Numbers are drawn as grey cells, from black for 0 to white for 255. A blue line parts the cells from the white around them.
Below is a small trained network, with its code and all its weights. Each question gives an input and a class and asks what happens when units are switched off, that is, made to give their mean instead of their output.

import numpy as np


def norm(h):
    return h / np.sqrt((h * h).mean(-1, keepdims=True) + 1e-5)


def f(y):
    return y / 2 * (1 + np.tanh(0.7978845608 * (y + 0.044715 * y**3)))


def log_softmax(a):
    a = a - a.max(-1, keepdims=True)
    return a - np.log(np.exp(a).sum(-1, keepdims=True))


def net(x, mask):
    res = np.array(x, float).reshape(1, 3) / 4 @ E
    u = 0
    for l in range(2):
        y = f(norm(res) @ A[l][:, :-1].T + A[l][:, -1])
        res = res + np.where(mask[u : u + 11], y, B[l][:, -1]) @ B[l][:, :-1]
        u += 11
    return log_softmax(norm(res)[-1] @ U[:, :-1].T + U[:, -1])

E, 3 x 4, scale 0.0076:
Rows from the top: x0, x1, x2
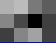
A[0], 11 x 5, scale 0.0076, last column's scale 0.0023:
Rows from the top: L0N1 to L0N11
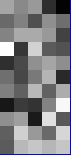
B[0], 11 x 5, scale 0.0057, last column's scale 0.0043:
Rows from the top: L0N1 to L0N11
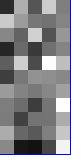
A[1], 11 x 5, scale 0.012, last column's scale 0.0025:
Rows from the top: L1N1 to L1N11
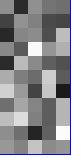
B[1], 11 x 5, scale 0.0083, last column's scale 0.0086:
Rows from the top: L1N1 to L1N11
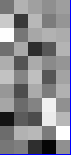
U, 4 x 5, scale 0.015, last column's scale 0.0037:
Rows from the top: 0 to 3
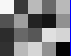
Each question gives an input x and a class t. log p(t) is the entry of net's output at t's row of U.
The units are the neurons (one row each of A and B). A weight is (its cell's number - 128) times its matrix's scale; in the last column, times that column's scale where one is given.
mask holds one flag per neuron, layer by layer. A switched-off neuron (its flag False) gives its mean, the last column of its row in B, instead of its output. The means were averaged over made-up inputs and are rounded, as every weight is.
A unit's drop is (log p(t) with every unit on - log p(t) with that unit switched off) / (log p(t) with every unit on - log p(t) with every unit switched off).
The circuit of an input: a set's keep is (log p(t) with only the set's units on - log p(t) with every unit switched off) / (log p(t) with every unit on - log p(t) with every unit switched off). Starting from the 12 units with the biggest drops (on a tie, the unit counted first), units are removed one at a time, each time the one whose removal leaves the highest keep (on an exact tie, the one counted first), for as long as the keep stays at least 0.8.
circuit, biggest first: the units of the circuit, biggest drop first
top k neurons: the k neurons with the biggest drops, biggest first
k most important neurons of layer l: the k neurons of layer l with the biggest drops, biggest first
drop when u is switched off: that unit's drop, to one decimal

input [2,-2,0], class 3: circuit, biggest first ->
(L1N3)
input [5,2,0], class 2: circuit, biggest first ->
(L1N9; L0N11)
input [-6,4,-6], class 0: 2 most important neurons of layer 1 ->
(L1N9; L1N6)
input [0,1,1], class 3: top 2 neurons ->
(L1N10; L0N8)
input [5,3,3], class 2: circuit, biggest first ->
(L1N9; L0N11)
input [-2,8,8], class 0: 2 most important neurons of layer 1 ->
(L1N3; L1N2)
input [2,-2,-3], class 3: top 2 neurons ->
(L0N5; L0N4)
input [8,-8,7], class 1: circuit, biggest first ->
(L1N4; L1N11)
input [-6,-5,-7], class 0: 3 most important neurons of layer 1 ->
(L1N6; L1N9; L1N10)
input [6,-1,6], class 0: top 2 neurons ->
(L1N2; L1N3)
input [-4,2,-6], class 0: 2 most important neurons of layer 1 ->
(L1N9; L1N6)
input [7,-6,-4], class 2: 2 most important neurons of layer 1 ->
(L1N9; L1N7)
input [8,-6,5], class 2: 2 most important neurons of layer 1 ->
(L1N9; L1N8)
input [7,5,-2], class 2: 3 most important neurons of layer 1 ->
(L1N9; L1N11; L1N4)
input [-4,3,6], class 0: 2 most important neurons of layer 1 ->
(L1N3; L1N9)
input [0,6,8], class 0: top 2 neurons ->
(L1N3; L0N11)
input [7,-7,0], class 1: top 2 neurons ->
(L1N11; L0N3)
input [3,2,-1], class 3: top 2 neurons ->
(L1N10; L0N9)
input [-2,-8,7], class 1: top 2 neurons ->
(L1N4; L1N11)
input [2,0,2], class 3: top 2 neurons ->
(L0N10; L1N10)
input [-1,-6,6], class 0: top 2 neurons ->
(L1N3; L0N11)
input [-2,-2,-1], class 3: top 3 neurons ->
(L0N11; L1N9; L1N3)
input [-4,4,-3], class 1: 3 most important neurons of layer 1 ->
(L1N3; L1N8; L1N9)
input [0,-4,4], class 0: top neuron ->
(L0N11)
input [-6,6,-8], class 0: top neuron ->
(L1N9)
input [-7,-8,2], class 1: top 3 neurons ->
(L1N4; L1N11; L1N9)
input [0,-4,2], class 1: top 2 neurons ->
(L0N8; L0N3)
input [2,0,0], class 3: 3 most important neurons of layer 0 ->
(L0N10; L0N4; L0N1)
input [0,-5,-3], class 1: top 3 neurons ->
(L0N3; L0N8; L1N4)
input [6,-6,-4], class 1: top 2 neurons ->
(L1N11; L0N3)
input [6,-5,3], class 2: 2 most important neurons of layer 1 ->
(L1N9; L1N8)
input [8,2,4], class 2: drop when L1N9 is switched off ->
0.5
